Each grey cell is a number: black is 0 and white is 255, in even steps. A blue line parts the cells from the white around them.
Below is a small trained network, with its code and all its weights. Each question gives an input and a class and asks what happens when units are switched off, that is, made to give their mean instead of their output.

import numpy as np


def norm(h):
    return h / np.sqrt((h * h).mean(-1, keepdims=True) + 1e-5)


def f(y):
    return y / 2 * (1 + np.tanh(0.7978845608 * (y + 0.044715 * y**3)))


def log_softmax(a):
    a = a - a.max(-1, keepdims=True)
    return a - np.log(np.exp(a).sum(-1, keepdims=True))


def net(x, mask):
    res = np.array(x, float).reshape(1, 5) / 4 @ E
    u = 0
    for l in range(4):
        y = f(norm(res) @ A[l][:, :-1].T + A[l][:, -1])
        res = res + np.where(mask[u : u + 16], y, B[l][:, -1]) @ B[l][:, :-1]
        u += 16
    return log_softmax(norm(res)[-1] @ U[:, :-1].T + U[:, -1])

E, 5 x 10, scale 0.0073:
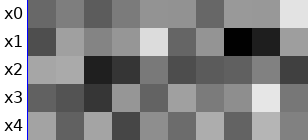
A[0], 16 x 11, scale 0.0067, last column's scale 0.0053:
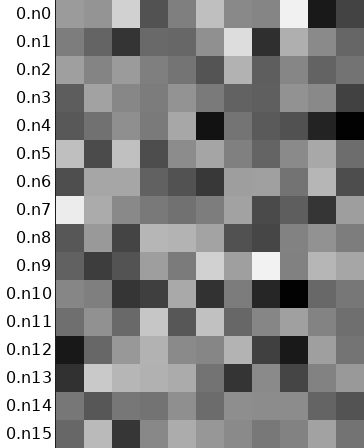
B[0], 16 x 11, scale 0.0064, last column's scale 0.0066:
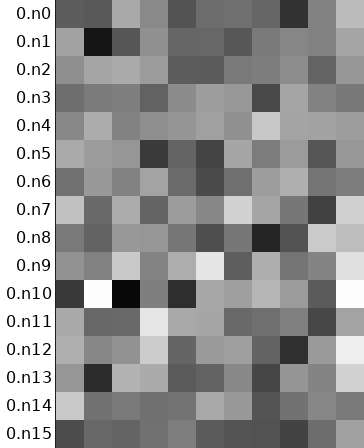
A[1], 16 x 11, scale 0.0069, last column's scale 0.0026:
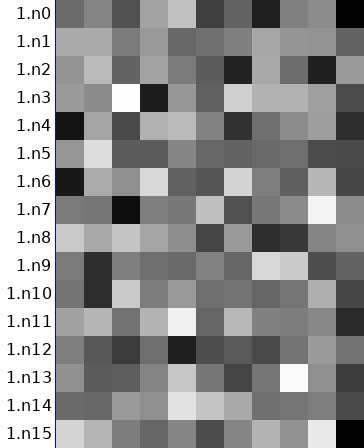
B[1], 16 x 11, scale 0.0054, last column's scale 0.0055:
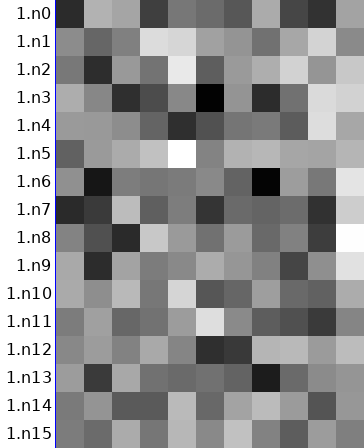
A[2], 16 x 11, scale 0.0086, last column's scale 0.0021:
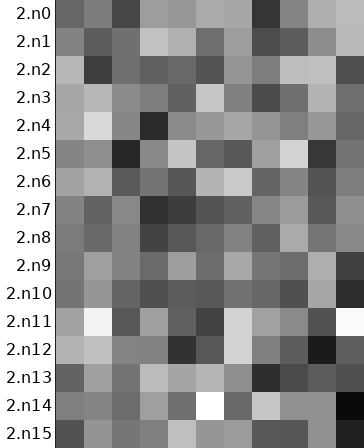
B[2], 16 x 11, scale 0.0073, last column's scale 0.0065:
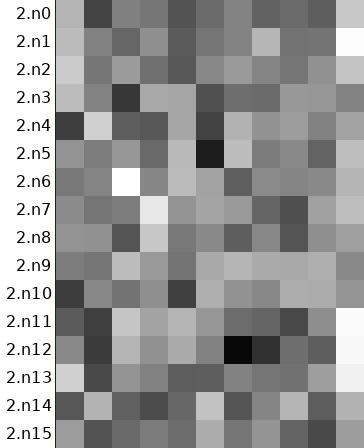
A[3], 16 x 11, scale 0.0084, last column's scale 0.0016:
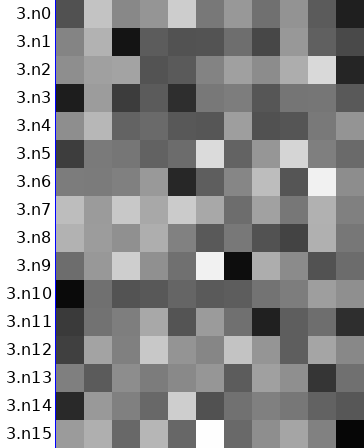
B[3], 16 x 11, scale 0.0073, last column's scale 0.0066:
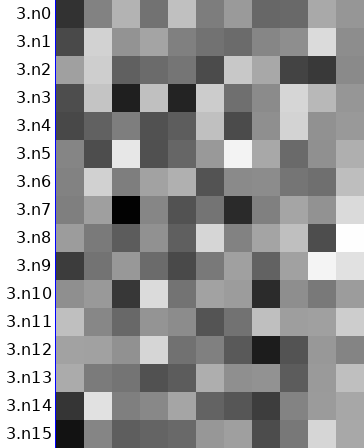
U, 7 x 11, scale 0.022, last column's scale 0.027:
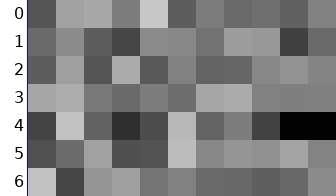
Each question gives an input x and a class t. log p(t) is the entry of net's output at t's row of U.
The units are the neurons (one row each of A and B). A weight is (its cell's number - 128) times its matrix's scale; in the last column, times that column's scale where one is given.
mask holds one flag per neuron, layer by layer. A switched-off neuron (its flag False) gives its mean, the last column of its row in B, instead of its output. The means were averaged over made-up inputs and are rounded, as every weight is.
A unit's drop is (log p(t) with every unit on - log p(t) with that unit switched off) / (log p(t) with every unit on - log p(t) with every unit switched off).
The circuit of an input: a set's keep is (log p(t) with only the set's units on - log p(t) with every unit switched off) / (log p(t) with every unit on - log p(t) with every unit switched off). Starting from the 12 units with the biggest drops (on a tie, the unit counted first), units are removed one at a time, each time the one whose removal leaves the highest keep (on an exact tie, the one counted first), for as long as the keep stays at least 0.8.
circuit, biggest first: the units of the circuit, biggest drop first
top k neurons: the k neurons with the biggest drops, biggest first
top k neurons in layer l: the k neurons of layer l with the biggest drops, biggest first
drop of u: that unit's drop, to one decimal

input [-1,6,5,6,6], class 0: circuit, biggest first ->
(2.n5 0.n10 1.n5)
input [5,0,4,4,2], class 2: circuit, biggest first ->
(2.n13)
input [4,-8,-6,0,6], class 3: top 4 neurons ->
(1.n3 0.n5 0.n10 3.n2)
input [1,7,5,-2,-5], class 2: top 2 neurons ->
(0.n10 0.n8)
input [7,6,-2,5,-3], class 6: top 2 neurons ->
(0.n10 0.n12)
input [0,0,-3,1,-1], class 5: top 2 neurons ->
(0.n9 2.n14)
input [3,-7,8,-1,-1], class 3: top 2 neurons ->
(2.n12 0.n13)
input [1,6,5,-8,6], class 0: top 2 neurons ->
(0.n10 2.n4)
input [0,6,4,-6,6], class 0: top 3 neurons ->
(0.n10 2.n4 0.n0)
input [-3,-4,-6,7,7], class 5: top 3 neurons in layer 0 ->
(0.n9 0.n7 0.n8)
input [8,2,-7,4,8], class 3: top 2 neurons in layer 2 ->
(2.n12 2.n11)
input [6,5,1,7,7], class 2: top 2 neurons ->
(1.n0 0.n7)
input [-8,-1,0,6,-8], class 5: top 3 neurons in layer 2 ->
(2.n14 2.n0 2.n13)
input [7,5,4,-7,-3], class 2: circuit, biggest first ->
(0.n10)
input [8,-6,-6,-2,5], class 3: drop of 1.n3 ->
0.8
